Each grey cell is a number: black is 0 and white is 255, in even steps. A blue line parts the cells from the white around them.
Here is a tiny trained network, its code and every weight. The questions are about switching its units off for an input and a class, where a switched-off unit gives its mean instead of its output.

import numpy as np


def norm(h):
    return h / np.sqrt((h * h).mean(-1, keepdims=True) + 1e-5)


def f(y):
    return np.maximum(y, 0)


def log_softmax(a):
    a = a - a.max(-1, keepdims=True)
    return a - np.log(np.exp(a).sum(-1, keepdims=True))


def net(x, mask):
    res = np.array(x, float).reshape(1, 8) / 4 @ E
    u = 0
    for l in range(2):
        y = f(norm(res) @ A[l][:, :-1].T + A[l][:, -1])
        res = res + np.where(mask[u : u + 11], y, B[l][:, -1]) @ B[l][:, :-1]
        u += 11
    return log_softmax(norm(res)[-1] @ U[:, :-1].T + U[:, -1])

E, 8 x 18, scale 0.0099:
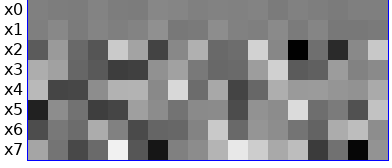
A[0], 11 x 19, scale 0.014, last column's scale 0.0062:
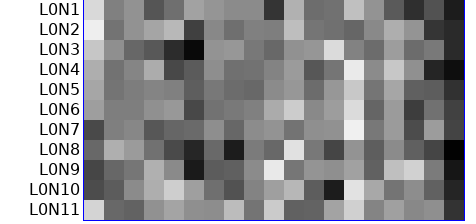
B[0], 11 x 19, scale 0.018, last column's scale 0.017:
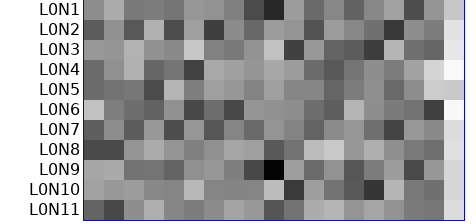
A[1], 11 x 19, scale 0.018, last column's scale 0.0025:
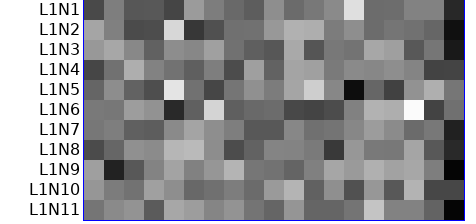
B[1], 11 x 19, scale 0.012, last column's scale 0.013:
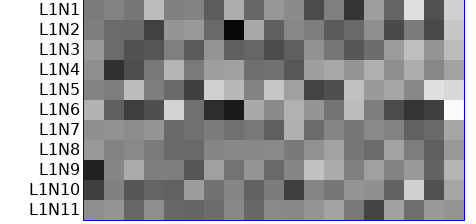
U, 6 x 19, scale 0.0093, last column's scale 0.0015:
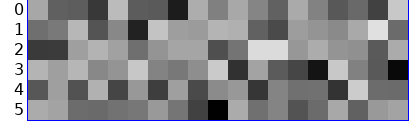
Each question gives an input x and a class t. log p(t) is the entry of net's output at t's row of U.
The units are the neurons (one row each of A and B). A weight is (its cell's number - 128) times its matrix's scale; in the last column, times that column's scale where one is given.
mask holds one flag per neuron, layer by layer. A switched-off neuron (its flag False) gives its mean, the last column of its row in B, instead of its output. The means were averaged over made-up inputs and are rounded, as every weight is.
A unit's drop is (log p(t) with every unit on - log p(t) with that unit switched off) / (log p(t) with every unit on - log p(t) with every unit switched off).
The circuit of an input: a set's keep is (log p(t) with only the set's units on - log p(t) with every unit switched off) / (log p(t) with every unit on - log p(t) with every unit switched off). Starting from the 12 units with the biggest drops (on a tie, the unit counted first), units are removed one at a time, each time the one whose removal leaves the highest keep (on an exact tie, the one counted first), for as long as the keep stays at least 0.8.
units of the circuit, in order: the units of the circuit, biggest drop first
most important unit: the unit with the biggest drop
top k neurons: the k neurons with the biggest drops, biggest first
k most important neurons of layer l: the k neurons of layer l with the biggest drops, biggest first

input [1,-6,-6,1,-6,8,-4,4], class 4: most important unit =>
L0N7
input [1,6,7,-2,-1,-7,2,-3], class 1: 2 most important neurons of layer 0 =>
(L0N7; L0N6)
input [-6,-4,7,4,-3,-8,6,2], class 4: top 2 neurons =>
(L0N2; L0N5)
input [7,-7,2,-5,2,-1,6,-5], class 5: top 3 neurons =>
(L0N9; L0N3; L0N6)
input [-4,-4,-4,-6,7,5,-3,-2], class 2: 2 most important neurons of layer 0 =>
(L0N11; L0N3)
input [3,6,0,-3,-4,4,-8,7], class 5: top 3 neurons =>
(L0N1; L1N6; L1N3)
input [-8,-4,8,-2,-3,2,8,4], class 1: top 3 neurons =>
(L1N5; L0N1; L0N6)
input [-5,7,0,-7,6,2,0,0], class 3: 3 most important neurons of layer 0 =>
(L0N10; L0N8; L0N5)
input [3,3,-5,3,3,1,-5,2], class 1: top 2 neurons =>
(L0N4; L0N5)
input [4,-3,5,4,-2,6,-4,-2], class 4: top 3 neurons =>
(L0N4; L0N5; L1N1)
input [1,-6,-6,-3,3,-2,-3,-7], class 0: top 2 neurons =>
(L1N6; L0N5)
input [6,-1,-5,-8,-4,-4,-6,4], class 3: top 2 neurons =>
(L0N10; L0N9)
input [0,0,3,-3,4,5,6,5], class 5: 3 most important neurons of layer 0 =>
(L0N9; L0N2; L0N8)
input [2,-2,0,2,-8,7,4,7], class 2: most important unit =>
L0N8
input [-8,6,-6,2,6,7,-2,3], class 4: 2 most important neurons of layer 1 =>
(L1N1; L1N5)
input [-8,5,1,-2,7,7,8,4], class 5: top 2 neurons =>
(L0N9; L0N8)
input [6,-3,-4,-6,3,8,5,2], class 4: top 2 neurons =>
(L0N7; L0N3)
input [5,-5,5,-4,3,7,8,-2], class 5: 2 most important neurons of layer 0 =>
(L0N9; L0N2)
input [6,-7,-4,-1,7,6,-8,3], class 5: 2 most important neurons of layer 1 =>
(L1N7; L1N3)
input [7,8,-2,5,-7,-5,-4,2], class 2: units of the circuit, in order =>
(L0N8)
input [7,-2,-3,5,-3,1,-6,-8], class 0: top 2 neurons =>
(L1N6; L0N9)
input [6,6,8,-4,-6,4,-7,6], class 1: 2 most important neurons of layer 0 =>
(L0N9; L0N6)
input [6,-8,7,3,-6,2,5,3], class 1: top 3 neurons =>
(L1N5; L0N11; L0N6)
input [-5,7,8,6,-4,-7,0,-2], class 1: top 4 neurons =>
(L1N5; L0N7; L0N6; L0N10)
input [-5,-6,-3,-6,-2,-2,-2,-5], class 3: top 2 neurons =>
(L0N10; L0N6)
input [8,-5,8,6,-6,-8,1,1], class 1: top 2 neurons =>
(L1N5; L0N7)
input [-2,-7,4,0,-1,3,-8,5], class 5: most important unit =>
L0N1
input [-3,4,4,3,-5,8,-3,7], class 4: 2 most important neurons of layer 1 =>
(L1N1; L1N6)
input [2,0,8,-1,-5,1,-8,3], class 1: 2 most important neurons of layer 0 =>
(L0N9; L0N6)
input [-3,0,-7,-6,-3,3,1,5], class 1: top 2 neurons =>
(L0N4; L0N5)
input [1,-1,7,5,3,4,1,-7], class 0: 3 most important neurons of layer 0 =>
(L0N5; L0N2; L0N8)
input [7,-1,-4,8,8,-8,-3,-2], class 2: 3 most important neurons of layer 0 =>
(L0N11; L0N10; L0N7)
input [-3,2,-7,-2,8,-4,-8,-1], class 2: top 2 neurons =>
(L0N11; L0N9)
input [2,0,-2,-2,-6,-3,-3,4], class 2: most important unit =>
L0N8
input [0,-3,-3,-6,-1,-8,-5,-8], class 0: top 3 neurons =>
(L1N6; L0N7; L0N3)
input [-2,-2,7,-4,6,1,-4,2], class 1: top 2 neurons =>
(L1N5; L0N6)
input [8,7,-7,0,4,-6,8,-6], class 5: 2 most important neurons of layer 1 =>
(L1N5; L1N6)
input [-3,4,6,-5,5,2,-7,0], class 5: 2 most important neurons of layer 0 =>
(L0N4; L0N5)
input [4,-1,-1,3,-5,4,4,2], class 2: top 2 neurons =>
(L0N8; L0N2)
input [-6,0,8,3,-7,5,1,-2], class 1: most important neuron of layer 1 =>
(L1N5)
